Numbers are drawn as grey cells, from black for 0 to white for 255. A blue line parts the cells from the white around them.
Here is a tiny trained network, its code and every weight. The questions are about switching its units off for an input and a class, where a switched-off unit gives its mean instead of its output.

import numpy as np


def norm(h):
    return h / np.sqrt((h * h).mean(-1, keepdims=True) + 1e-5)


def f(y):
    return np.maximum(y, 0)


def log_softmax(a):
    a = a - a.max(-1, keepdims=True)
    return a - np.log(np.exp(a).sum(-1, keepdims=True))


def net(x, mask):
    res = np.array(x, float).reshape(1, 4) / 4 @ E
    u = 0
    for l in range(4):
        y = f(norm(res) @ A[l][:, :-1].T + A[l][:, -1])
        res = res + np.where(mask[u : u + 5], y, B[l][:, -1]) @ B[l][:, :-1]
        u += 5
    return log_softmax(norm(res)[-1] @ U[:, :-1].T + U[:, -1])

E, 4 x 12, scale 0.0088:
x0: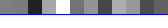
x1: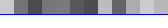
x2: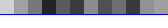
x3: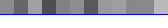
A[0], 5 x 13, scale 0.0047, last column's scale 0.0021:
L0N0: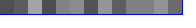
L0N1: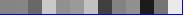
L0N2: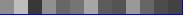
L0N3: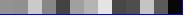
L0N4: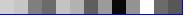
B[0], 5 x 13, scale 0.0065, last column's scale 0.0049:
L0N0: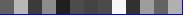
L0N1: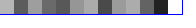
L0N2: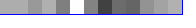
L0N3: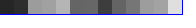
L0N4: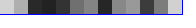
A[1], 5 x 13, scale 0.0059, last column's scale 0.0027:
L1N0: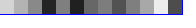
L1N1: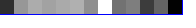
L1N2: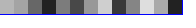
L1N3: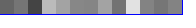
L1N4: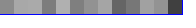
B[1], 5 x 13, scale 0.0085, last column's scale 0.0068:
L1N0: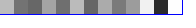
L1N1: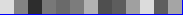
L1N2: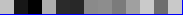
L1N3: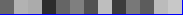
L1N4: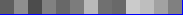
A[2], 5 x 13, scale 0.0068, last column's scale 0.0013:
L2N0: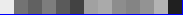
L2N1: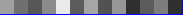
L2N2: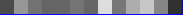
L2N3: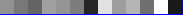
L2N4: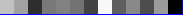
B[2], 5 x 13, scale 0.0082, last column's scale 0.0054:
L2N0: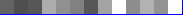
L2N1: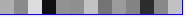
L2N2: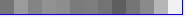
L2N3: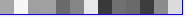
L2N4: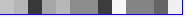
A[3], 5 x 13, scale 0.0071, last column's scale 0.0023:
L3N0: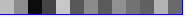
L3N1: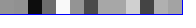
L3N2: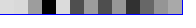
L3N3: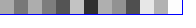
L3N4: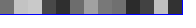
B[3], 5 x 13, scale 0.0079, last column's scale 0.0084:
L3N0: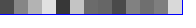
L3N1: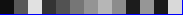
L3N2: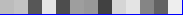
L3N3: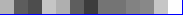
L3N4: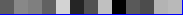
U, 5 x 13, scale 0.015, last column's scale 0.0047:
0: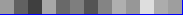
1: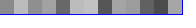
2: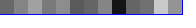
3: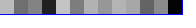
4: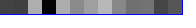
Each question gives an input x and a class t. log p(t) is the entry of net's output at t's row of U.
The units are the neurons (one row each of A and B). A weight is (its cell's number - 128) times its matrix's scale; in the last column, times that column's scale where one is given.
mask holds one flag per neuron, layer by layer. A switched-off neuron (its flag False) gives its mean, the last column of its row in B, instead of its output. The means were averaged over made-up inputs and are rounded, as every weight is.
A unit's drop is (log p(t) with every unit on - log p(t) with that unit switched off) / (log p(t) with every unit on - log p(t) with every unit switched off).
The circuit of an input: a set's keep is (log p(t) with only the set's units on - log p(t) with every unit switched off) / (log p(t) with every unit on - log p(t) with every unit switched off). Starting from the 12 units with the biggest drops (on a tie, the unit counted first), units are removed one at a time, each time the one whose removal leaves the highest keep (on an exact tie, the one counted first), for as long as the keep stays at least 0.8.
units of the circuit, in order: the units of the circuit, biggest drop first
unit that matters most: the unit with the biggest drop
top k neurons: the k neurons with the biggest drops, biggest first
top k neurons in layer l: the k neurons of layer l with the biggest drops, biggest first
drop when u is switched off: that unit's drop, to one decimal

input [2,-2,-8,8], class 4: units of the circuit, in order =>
(L3N1)
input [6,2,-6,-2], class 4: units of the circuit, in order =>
(L3N1; L3N2)
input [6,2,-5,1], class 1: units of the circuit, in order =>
(L1N3; L2N3)
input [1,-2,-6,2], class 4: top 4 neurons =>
(L3N2; L2N3; L1N0; L1N3)
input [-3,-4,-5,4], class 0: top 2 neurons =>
(L2N3; L1N1)
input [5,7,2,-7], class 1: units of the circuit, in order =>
(L3N3; L3N0)
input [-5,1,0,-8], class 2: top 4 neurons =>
(L0N3; L1N0; L2N0; L1N2)
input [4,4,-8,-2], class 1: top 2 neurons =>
(L1N3; L2N3)
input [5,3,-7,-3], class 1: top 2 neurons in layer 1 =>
(L1N3; L1N0)
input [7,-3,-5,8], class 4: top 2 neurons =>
(L3N1; L0N1)
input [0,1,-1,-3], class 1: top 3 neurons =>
(L1N2; L1N0; L3N3)
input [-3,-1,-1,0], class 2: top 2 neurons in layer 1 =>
(L1N0; L1N2)
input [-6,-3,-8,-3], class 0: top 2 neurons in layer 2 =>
(L2N3; L2N1)
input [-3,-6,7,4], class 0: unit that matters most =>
L1N0
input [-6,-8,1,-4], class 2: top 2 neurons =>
(L3N4; L3N1)
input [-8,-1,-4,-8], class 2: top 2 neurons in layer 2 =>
(L2N0; L2N4)
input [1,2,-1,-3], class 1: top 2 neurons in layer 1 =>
(L1N0; L1N2)
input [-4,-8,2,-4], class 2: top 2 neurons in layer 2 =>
(L2N4; L2N0)
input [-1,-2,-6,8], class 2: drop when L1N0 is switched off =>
0.7
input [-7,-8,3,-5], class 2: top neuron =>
(L3N4)
